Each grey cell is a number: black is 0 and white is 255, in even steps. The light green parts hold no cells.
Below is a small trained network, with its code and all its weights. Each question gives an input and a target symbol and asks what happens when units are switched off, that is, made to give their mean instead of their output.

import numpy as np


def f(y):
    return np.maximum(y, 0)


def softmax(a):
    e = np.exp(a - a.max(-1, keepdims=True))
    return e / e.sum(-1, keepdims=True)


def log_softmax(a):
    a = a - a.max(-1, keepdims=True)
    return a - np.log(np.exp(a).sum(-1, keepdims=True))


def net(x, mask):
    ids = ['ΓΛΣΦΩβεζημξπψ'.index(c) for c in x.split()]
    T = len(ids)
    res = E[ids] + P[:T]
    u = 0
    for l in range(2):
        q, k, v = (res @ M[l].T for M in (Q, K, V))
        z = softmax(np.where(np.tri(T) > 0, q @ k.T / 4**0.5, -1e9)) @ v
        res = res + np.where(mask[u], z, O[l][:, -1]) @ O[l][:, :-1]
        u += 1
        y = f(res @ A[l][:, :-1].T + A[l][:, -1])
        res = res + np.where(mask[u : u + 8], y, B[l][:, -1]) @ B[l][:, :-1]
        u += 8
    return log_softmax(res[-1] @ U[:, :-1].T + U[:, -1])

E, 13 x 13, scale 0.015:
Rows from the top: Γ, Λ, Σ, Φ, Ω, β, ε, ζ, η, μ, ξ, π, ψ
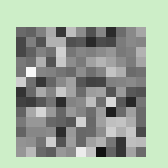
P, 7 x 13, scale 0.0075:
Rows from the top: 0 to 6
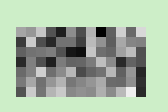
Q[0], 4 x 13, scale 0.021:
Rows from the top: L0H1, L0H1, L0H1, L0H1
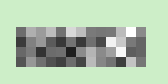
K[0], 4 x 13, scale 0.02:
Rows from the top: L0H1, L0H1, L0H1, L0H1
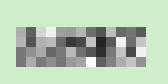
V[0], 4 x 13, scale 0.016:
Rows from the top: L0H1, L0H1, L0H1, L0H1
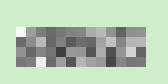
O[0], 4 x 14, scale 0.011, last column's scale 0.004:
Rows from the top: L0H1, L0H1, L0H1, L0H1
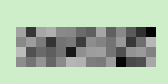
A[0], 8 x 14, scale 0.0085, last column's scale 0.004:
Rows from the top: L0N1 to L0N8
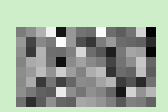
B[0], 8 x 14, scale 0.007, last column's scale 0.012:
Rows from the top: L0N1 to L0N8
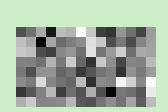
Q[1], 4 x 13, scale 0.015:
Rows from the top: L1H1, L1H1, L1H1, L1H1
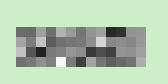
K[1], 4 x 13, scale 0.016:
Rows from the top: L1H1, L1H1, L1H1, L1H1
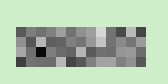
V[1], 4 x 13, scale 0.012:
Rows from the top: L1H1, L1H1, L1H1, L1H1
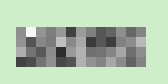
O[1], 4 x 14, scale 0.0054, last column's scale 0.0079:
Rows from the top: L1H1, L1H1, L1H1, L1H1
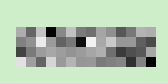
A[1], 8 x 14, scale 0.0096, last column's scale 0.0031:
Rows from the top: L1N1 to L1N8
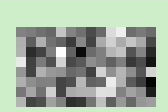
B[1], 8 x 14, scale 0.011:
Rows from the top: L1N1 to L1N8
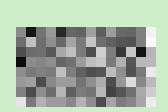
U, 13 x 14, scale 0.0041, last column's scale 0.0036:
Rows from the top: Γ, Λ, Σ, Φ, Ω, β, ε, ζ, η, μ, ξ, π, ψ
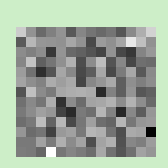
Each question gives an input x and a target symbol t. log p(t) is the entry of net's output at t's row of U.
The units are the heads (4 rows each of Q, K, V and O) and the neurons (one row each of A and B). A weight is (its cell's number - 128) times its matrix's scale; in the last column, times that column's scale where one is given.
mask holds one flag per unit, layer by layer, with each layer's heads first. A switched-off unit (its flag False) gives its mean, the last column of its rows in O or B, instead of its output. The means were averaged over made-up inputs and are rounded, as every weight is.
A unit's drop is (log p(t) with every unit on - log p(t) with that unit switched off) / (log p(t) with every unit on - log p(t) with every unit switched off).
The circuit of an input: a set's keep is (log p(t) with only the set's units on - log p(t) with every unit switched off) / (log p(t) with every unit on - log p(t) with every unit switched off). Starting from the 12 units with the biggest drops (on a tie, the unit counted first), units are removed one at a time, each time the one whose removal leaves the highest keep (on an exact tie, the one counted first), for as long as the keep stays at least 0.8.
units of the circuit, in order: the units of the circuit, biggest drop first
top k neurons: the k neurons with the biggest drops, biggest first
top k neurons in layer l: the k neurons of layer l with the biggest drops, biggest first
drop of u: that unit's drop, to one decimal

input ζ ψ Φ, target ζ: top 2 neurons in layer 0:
(L0N6; L0N7)
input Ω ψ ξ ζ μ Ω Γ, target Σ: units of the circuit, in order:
(L0H1; L1N5; L0N6; L1N6)
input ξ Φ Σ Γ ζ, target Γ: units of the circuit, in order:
(L0H1; L1N8)
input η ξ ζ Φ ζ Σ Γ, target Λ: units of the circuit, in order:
(L0H1)
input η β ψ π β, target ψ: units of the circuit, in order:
(L0H1; L0N2; L1H1)
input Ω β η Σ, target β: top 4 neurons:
(L1N3; L1N8; L1N5; L1N2)
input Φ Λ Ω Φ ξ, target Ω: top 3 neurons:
(L1N6; L0N2; L0N6)
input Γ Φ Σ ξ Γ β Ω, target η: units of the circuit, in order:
(L0H1; L1H1; L0N4; L1N7)
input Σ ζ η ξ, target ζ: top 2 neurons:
(L1N1; L0N6)
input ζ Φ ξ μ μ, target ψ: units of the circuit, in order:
(L0H1; L1H1; L1N1; L1N7)
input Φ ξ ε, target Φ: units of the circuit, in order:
(L0H1; L0N2)
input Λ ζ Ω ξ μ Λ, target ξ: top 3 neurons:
(L1N3; L1N8; L0N6)
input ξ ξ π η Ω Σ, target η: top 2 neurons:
(L0N7; L0N8)
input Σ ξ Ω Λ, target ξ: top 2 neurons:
(L1N3; L1N8)
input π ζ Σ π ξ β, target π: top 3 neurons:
(L1N3; L1N8; L0N7)
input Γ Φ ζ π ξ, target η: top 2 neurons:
(L0N4; L1N7)
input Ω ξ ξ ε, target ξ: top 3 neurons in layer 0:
(L0N6; L0N7; L0N4)
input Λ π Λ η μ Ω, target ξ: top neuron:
(L1N7)
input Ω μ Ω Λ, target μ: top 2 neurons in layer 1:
(L1N4; L1N8)
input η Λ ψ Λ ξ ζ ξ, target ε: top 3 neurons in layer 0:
(L0N6; L0N3; L0N8)
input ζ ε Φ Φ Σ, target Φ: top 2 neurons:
(L0N2; L1N4)
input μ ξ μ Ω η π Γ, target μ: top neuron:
(L0N1)
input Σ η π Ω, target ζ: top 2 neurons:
(L1N1; L0N6)
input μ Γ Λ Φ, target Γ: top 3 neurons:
(L1N8; L0N7; L0N6)
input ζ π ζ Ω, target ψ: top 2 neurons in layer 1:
(L1N1; L1N7)
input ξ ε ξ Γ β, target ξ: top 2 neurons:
(L1N3; L1N8)
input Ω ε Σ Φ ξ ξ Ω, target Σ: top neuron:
(L1N1)
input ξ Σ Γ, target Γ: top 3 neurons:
(L1N8; L0N4; L0N6)
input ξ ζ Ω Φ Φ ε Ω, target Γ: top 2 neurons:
(L1N8; L0N4)
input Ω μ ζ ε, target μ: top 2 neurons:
(L1N4; L0N6)
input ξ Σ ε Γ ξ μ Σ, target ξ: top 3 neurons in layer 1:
(L1N3; L1N8; L1N4)
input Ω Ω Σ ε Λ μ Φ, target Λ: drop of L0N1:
0.0
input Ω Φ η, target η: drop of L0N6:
0.1
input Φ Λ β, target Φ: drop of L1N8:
0.1
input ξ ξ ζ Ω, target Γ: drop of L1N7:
0.0
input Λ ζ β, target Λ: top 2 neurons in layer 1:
(L1N1; L1N2)
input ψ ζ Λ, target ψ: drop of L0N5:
0.0
